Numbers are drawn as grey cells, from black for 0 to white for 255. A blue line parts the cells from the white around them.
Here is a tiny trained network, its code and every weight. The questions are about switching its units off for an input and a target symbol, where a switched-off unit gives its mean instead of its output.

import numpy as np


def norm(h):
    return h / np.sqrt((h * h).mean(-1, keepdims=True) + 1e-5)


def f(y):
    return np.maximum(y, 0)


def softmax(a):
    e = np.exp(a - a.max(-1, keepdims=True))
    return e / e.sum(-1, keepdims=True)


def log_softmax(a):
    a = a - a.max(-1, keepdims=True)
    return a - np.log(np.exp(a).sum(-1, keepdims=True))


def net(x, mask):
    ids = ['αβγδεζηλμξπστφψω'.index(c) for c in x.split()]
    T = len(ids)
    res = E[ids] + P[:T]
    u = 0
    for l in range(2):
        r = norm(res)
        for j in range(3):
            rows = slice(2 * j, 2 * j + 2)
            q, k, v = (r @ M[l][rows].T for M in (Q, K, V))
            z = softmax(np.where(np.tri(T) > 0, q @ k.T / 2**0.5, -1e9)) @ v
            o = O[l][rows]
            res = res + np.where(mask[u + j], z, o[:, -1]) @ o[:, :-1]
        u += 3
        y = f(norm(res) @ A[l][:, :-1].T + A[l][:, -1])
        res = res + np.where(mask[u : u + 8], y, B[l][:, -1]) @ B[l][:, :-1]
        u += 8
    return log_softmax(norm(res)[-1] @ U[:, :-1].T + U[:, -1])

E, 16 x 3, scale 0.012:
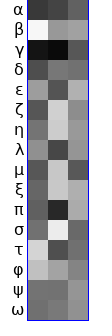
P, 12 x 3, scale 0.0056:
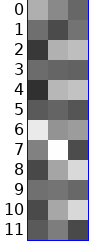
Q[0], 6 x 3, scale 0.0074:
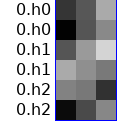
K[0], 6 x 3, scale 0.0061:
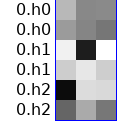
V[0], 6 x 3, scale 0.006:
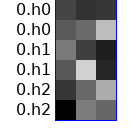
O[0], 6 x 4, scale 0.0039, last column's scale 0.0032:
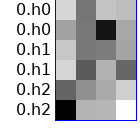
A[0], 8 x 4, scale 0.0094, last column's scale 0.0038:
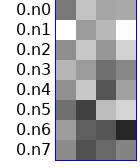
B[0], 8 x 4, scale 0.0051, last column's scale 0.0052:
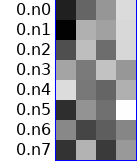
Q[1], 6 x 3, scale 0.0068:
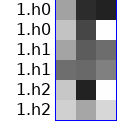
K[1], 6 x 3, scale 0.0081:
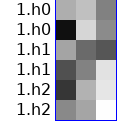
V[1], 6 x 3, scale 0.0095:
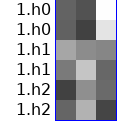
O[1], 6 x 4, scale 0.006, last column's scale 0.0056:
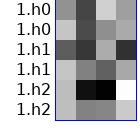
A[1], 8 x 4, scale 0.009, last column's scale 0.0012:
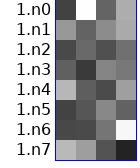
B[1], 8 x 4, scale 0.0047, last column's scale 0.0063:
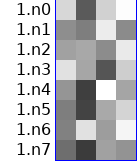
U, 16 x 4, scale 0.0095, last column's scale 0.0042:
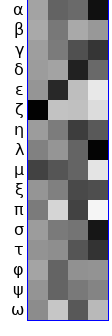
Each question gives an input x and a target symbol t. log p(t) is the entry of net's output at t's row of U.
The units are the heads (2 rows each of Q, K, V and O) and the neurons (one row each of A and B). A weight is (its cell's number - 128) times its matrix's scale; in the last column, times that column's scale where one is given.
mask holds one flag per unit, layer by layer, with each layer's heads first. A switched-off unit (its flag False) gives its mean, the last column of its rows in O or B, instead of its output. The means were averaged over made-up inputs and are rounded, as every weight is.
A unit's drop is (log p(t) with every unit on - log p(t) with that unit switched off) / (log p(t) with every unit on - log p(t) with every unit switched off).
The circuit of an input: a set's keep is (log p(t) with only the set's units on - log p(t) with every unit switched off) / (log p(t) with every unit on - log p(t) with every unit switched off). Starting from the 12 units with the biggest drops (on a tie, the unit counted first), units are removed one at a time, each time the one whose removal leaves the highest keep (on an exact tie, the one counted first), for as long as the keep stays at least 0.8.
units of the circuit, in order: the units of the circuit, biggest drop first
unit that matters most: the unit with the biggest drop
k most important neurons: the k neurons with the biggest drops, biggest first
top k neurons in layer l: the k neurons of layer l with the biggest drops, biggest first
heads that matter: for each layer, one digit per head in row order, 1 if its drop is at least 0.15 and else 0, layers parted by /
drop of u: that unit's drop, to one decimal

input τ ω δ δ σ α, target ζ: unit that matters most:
0.h2
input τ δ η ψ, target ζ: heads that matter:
001 / 001
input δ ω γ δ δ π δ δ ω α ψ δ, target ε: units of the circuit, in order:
[1.h0 0.h0]
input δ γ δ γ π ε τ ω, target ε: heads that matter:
000 / 100
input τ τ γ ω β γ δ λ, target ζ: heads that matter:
000 / 001
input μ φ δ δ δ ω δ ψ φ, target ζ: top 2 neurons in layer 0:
[0.n1 0.n0]
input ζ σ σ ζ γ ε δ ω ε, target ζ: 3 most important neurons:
[0.n5 1.n0 0.n4]
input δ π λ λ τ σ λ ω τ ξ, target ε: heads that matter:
001 / 100
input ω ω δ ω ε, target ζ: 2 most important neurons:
[0.n5 0.n4]
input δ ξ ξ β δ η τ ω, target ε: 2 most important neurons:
[0.n1 1.n4]
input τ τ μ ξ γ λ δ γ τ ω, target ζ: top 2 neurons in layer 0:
[0.n5 0.n3]
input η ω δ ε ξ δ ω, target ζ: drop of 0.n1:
1.0
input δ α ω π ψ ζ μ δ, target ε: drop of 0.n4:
0.2
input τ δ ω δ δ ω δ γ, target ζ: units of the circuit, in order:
[1.h2]
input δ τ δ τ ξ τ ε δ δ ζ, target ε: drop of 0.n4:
0.2
